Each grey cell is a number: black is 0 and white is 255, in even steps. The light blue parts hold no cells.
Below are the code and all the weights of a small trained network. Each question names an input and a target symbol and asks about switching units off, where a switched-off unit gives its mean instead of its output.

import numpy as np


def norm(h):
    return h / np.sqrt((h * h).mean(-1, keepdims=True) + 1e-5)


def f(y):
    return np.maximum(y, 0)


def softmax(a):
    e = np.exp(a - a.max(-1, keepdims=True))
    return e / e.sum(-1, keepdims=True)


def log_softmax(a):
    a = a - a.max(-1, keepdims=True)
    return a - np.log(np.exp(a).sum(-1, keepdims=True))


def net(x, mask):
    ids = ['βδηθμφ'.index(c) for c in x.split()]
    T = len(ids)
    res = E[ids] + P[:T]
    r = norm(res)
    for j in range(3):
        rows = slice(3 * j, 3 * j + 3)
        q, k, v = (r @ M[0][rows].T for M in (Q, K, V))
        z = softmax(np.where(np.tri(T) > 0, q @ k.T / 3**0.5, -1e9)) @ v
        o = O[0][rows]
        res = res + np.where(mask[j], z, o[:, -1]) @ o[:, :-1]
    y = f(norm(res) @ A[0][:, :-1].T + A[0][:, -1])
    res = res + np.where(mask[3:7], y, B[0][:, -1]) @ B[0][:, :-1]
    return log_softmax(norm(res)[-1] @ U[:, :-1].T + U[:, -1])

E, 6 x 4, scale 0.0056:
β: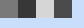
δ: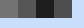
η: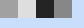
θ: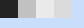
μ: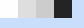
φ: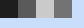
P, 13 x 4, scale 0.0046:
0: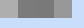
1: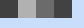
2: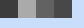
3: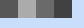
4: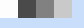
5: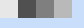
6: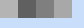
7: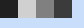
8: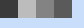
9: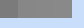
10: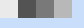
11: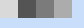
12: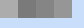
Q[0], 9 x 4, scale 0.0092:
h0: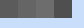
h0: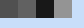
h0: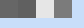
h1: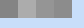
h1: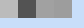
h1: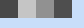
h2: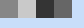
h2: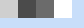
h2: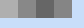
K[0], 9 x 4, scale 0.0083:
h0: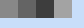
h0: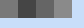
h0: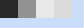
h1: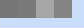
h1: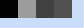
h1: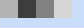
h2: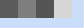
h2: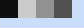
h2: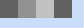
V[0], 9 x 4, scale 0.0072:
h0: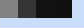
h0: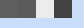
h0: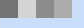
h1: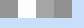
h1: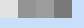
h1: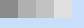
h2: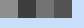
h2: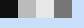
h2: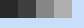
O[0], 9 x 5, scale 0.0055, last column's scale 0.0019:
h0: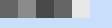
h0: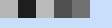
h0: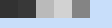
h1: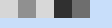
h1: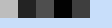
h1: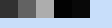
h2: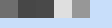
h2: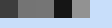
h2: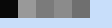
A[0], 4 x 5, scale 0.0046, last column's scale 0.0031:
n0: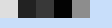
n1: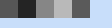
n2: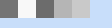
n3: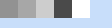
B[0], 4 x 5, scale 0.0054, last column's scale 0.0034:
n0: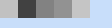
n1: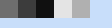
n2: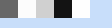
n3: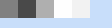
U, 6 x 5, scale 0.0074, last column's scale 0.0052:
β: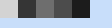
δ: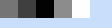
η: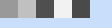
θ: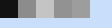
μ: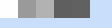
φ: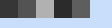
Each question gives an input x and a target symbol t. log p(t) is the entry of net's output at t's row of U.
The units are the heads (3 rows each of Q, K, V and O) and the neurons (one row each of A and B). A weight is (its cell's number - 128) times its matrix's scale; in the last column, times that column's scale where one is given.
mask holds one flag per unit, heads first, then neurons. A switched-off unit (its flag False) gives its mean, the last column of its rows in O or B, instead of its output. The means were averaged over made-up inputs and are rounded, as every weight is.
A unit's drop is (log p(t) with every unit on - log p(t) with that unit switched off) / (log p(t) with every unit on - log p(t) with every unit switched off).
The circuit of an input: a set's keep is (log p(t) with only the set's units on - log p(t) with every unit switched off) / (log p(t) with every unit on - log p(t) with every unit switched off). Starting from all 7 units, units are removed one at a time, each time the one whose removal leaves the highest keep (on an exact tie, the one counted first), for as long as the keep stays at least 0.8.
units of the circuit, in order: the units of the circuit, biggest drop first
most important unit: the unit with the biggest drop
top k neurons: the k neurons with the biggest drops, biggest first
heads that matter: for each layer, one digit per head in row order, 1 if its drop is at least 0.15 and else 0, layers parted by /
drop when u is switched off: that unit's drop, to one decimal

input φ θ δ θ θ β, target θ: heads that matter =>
011
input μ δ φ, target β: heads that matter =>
000
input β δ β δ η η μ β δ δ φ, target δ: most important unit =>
h0
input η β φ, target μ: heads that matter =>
001
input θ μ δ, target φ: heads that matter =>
011
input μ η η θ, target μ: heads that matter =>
011
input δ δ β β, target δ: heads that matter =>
100
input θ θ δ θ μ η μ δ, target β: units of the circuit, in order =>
[h1 h2]
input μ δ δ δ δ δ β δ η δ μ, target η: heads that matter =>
010
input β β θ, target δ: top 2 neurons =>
[n1 n2]
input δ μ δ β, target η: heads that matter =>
011
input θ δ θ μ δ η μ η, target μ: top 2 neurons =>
[n2 n1]
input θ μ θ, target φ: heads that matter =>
011
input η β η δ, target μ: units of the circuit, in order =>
[h2]
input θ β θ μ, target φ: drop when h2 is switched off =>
0.4
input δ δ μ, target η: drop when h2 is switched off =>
0.5
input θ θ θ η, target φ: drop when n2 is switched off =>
0.0
